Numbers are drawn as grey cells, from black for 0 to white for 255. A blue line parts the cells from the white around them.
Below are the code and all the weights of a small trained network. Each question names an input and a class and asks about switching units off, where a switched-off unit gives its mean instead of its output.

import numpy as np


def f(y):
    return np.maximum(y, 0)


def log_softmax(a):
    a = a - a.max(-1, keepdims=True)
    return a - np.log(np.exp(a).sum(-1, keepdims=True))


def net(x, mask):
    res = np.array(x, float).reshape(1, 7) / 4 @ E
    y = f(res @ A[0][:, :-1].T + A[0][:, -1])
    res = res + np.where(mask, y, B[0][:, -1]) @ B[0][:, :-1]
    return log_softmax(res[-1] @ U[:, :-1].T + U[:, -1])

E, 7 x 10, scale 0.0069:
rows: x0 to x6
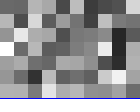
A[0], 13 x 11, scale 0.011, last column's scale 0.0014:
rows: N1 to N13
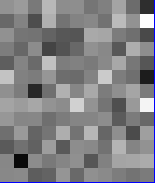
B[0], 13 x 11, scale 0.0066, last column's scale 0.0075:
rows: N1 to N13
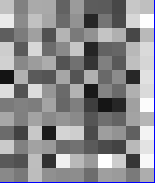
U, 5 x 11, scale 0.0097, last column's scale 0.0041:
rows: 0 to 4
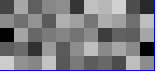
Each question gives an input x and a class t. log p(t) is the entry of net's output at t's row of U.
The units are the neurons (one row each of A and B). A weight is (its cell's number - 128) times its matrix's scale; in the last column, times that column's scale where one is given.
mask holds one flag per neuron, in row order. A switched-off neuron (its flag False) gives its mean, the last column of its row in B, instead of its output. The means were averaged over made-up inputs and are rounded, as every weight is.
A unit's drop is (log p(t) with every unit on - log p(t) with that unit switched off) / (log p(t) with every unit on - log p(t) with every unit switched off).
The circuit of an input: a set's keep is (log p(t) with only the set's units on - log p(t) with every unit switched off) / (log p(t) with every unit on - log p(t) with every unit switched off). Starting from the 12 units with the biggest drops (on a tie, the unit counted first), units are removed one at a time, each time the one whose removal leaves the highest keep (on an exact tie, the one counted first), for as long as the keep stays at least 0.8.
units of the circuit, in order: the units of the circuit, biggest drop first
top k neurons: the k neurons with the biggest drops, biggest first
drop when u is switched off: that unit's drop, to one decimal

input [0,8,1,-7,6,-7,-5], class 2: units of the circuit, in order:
(N2 N7)
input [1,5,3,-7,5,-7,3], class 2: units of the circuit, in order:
(N2 N7)
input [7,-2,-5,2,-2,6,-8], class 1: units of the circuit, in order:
(N12)
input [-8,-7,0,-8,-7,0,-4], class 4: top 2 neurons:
(N2 N11)
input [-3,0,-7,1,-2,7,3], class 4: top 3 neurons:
(N2 N5 N11)
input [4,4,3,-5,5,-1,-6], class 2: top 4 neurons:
(N2 N7 N5 N11)
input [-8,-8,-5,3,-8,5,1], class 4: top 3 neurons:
(N2 N11 N5)
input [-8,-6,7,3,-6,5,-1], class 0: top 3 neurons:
(N6 N4 N3)
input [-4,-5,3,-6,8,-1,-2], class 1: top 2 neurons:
(N10 N8)
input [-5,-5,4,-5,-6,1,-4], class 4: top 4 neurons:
(N12 N2 N11 N5)
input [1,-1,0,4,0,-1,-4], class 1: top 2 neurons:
(N2 N11)
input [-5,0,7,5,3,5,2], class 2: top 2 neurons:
(N6 N12)
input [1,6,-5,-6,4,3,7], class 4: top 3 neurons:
(N2 N1 N5)
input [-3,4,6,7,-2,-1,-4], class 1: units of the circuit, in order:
(N3)
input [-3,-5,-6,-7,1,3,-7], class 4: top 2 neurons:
(N2 N11)
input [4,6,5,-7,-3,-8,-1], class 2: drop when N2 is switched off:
0.2
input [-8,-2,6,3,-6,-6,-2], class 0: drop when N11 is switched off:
0.1
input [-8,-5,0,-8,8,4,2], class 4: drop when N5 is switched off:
0.0
